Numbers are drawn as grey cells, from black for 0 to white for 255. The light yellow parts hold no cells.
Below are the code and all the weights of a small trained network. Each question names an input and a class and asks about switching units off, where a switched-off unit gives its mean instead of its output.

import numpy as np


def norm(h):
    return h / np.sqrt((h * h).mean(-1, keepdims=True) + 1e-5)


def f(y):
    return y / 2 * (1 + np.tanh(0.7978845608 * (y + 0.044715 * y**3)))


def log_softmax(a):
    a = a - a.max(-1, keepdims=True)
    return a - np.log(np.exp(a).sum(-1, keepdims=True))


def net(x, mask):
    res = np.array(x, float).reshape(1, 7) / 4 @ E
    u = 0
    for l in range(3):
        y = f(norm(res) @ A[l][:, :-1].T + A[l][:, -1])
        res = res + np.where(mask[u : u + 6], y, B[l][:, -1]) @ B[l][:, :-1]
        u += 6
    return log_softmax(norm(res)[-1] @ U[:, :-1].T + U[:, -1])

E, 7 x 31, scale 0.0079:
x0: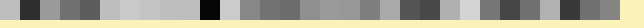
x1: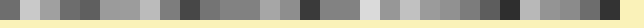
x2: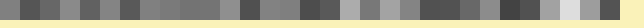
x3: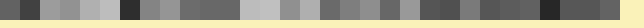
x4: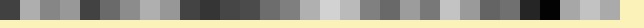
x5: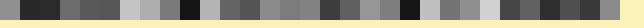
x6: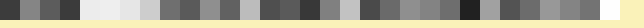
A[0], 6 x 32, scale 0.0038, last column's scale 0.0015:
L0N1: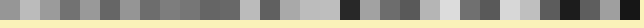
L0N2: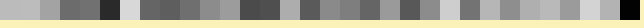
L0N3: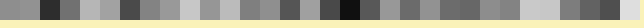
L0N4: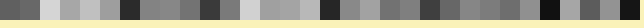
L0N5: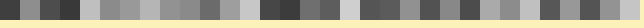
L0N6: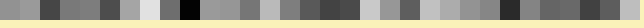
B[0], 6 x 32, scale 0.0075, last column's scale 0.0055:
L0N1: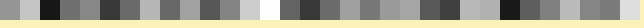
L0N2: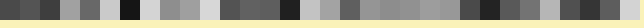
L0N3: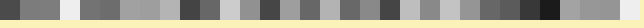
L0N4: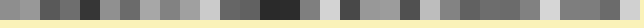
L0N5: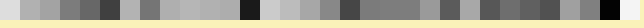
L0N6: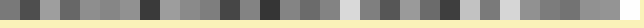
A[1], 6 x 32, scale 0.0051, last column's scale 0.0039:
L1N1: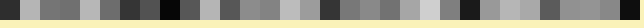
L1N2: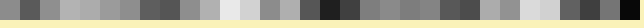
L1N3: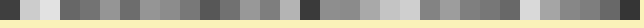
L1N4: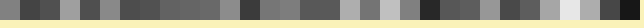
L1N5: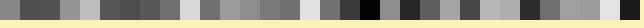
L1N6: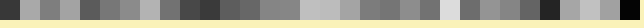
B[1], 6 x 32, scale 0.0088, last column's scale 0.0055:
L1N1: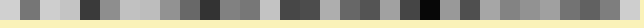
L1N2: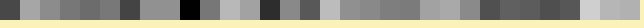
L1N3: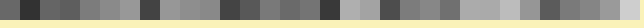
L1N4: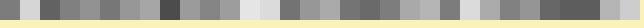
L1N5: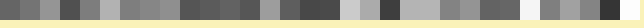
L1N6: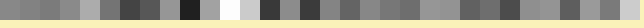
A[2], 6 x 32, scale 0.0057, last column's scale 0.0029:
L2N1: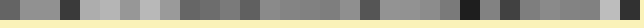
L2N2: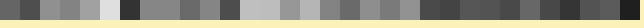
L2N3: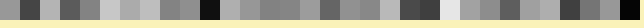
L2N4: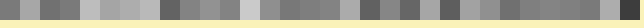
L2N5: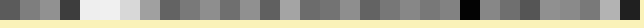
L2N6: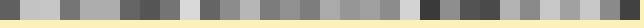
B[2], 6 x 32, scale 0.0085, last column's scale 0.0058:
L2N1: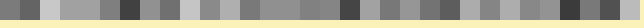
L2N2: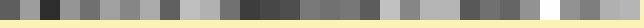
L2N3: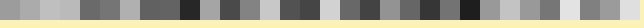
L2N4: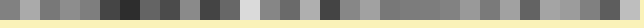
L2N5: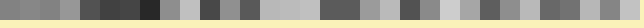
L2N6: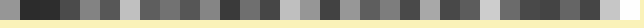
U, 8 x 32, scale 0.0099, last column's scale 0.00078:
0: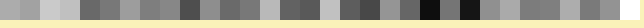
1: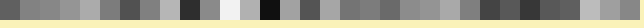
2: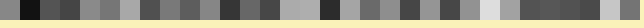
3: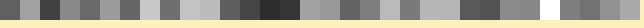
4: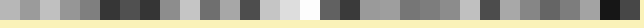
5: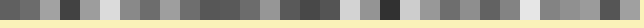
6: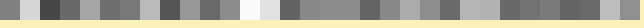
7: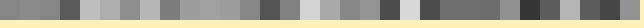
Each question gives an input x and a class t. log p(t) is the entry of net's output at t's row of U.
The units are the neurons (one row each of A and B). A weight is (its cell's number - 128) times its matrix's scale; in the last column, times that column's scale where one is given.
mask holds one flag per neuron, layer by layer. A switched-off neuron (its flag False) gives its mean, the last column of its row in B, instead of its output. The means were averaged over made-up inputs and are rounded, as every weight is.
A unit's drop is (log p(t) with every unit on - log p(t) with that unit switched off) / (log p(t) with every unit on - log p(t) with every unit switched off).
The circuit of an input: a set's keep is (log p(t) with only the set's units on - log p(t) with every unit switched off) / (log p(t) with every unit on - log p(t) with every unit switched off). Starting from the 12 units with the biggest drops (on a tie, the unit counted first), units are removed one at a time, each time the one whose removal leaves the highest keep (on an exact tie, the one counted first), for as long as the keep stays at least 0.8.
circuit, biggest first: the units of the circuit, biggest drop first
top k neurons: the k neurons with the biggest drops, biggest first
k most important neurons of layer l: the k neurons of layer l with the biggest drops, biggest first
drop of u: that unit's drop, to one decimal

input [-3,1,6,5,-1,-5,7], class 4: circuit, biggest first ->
[L2N5]
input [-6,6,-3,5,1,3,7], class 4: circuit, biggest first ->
[L2N5 L2N1]
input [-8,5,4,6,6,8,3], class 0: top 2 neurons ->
[L1N1 L2N6]
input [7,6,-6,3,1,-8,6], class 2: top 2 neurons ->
[L2N6 L1N3]
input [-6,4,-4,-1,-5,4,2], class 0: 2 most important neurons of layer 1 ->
[L1N1 L1N5]
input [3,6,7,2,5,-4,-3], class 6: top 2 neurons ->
[L1N4 L0N3]
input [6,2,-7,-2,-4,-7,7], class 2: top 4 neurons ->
[L2N6 L1N1 L1N3 L1N4]
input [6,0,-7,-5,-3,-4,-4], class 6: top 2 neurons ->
[L0N1 L1N1]
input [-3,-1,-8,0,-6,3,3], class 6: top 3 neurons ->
[L0N1 L2N4 L1N6]
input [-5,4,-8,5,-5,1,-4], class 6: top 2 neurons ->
[L0N1 L0N2]
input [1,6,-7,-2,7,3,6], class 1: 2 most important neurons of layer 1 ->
[L1N6 L1N4]
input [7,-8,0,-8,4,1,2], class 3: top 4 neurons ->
[L0N2 L1N1 L1N5 L1N3]
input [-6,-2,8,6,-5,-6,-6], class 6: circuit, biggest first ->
[L1N4 L0N5]
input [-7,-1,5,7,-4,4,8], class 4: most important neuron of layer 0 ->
[L0N2]
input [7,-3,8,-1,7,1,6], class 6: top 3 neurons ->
[L1N4 L0N3 L1N1]
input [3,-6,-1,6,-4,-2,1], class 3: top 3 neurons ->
[L0N4 L2N2 L1N3]
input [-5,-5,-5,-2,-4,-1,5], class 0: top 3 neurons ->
[L1N1 L1N4 L0N4]
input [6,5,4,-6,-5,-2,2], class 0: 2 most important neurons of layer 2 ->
[L2N3 L2N2]
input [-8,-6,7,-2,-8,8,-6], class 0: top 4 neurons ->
[L1N1 L2N6 L0N5 L1N3]
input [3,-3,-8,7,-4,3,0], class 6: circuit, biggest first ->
[L0N1]
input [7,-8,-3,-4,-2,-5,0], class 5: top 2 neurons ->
[L1N5 L1N1]
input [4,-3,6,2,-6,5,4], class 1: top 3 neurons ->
[L1N2 L0N1 L2N6]
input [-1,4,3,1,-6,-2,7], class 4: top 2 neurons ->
[L2N5 L0N5]
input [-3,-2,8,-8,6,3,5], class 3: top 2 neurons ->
[L0N2 L0N1]
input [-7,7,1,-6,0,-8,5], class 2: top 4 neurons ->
[L2N6 L1N3 L1N5 L2N3]
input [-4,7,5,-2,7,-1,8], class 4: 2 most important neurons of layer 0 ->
[L0N3 L0N5]
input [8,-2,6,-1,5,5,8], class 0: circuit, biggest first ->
[L2N3]
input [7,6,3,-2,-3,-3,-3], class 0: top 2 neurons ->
[L2N3 L1N5]
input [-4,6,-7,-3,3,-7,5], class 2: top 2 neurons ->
[L2N6 L1N5]
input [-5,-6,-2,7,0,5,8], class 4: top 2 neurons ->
[L2N5 L0N2]
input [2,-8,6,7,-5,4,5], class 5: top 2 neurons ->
[L1N5 L0N2]
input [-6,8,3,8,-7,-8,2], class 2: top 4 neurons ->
[L2N6 L1N3 L1N5 L0N2]
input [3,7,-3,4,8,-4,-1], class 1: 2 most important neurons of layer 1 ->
[L1N6 L1N5]
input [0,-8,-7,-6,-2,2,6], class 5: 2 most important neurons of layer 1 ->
[L1N5 L1N4]
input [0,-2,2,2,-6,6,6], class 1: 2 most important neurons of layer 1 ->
[L1N2 L1N3]
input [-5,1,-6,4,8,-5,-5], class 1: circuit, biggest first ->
[L1N6]
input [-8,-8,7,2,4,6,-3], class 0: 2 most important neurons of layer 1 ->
[L1N1 L1N3]
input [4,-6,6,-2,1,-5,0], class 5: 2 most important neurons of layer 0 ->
[L0N1 L0N6]
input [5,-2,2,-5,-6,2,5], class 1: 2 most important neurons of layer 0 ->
[L0N4 L0N3]
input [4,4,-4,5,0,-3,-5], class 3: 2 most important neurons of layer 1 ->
[L1N1 L1N5]
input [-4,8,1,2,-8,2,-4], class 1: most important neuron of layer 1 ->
[L1N2]
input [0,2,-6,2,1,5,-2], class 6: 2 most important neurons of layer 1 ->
[L1N3 L1N5]
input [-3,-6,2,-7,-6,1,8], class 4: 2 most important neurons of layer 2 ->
[L2N5 L2N1]
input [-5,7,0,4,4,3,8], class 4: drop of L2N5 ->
0.5
